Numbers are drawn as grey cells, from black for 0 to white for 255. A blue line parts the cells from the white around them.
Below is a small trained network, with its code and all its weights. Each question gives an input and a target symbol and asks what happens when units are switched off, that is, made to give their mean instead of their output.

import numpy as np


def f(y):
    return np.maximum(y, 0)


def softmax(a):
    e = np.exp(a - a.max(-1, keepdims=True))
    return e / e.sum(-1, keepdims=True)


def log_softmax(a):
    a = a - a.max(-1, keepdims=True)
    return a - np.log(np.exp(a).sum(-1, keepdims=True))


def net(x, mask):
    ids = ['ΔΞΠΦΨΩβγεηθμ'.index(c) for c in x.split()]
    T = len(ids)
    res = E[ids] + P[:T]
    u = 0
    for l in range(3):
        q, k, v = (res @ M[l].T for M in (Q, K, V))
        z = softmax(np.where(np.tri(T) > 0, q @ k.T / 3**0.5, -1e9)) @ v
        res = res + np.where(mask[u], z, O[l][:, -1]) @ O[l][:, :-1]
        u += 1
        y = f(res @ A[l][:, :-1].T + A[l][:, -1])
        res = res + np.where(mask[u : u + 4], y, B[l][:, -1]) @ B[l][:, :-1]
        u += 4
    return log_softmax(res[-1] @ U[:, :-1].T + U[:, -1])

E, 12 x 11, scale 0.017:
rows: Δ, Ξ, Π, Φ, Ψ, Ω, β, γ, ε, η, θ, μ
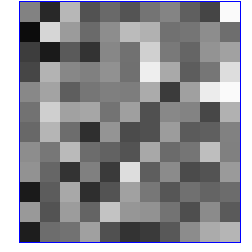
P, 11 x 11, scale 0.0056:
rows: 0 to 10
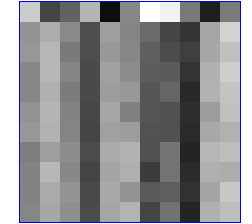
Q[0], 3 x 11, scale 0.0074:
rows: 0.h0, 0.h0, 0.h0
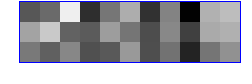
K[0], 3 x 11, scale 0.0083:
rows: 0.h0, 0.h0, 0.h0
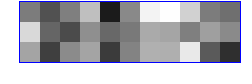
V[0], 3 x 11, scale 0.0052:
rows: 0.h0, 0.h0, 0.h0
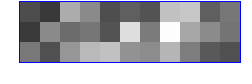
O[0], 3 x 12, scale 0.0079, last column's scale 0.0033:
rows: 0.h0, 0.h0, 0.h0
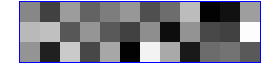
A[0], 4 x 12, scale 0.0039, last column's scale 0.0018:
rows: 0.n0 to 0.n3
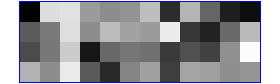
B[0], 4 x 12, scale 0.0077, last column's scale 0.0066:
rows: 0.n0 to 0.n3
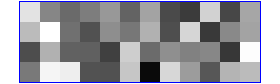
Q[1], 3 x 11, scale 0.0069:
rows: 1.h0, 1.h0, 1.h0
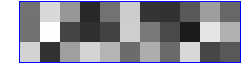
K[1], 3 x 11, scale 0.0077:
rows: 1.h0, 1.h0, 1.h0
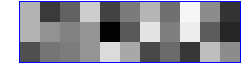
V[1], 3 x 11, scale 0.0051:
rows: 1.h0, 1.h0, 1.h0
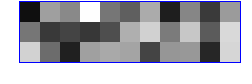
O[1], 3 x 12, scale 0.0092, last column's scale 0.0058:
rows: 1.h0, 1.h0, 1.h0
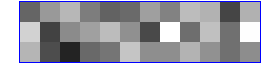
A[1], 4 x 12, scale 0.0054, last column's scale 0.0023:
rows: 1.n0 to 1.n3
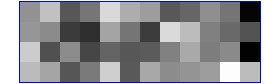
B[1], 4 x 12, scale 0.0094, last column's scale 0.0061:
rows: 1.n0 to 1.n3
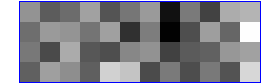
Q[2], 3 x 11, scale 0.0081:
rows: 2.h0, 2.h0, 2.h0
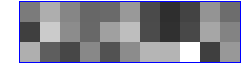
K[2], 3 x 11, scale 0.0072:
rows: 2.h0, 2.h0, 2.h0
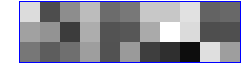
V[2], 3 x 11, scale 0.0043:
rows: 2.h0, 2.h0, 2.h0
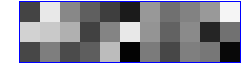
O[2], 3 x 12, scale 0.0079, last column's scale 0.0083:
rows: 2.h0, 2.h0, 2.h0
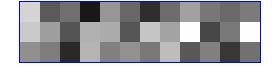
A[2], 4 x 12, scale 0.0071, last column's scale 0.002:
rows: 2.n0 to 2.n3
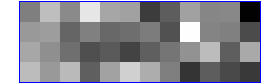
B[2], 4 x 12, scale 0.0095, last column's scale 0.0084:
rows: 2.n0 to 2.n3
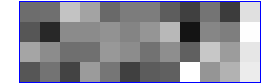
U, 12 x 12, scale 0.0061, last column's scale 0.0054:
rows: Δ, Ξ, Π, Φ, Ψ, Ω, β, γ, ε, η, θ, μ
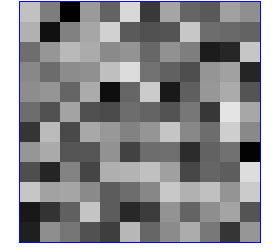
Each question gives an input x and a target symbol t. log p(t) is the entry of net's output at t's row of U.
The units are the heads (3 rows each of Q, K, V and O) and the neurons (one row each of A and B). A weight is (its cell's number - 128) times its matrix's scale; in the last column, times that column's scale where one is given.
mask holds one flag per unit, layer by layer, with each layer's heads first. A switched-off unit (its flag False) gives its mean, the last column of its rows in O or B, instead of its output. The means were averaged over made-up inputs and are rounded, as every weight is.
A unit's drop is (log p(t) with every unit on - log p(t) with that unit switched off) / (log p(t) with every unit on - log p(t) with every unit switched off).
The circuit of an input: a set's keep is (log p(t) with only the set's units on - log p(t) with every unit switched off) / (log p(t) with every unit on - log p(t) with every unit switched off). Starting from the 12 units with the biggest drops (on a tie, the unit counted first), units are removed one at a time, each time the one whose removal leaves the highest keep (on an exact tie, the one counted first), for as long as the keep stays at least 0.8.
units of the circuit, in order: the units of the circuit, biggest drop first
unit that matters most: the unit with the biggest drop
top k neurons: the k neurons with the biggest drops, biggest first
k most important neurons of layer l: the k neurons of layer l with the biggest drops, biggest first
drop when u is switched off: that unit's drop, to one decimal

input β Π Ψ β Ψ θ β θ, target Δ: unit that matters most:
2.h0
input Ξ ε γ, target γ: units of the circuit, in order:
(1.h0 2.h0 0.h0)
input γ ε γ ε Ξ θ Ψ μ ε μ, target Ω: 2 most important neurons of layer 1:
(1.n1 1.n3)
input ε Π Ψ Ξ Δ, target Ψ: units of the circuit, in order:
(2.h0 1.h0 0.h0 1.n2)
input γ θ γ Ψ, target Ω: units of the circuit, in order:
(2.h0 1.h0 0.n3)
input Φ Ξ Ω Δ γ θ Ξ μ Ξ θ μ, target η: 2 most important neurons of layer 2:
(2.n2 2.n3)
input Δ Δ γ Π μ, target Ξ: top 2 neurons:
(0.n1 1.n1)
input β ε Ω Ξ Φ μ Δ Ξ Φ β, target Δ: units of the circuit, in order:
(2.h0 1.h0 2.n0)
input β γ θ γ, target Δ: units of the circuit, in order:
(2.h0 1.h0 1.n1 0.h0)
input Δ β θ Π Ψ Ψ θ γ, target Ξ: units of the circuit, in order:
(0.h0 1.h0 2.n3)
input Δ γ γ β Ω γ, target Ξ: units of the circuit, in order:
(0.h0 1.h0 0.n1)
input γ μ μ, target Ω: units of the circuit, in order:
(2.h0 1.h0 1.n1 0.n3)
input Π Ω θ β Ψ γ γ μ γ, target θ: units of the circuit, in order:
(2.h0 1.h0 2.n3)
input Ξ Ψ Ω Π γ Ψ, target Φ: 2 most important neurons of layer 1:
(1.n3 1.n1)
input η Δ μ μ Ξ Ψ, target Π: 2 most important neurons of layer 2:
(2.n0 2.n2)
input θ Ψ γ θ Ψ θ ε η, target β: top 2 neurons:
(0.n1 2.n0)
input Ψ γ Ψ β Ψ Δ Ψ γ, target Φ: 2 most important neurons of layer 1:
(1.n1 1.n3)
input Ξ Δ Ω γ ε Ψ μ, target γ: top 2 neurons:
(2.n3 2.n2)
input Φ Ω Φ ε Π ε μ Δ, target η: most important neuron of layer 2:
(2.n1)
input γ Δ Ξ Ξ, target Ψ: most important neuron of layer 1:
(1.n0)
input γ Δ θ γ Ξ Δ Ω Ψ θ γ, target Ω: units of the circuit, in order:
(1.h0 2.h0 0.n3)
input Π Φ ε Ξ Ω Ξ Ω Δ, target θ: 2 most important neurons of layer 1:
(1.n3 1.n1)
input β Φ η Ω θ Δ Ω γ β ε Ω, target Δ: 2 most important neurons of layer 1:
(1.n1 1.n3)
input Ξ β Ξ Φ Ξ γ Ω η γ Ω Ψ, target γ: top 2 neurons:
(0.n0 1.n3)
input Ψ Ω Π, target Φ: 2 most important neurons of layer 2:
(2.n3 2.n1)
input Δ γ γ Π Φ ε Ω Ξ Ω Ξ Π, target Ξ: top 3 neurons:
(1.n1 0.n1 2.n1)
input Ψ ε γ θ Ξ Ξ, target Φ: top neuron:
(1.n1)
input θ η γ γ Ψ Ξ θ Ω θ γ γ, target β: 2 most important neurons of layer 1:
(1.n3 1.n1)
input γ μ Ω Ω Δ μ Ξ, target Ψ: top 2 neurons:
(0.n0 1.n0)
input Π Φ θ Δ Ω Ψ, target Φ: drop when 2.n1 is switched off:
0.1
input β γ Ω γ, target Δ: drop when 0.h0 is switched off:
0.2
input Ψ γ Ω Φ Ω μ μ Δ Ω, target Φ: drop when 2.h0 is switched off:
0.2
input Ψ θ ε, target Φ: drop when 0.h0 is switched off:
1.0
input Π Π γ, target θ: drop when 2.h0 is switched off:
1.6
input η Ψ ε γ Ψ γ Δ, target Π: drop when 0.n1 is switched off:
0.1
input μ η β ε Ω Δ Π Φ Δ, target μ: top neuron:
(0.n2)
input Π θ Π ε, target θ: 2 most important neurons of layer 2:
(2.n3 2.n2)
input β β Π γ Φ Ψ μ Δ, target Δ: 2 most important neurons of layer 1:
(1.n3 1.n1)
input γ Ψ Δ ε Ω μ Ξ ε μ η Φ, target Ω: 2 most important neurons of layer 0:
(0.n3 0.n1)
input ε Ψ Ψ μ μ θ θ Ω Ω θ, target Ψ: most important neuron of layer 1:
(1.n0)
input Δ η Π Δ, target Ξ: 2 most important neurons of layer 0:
(0.n1 0.n2)
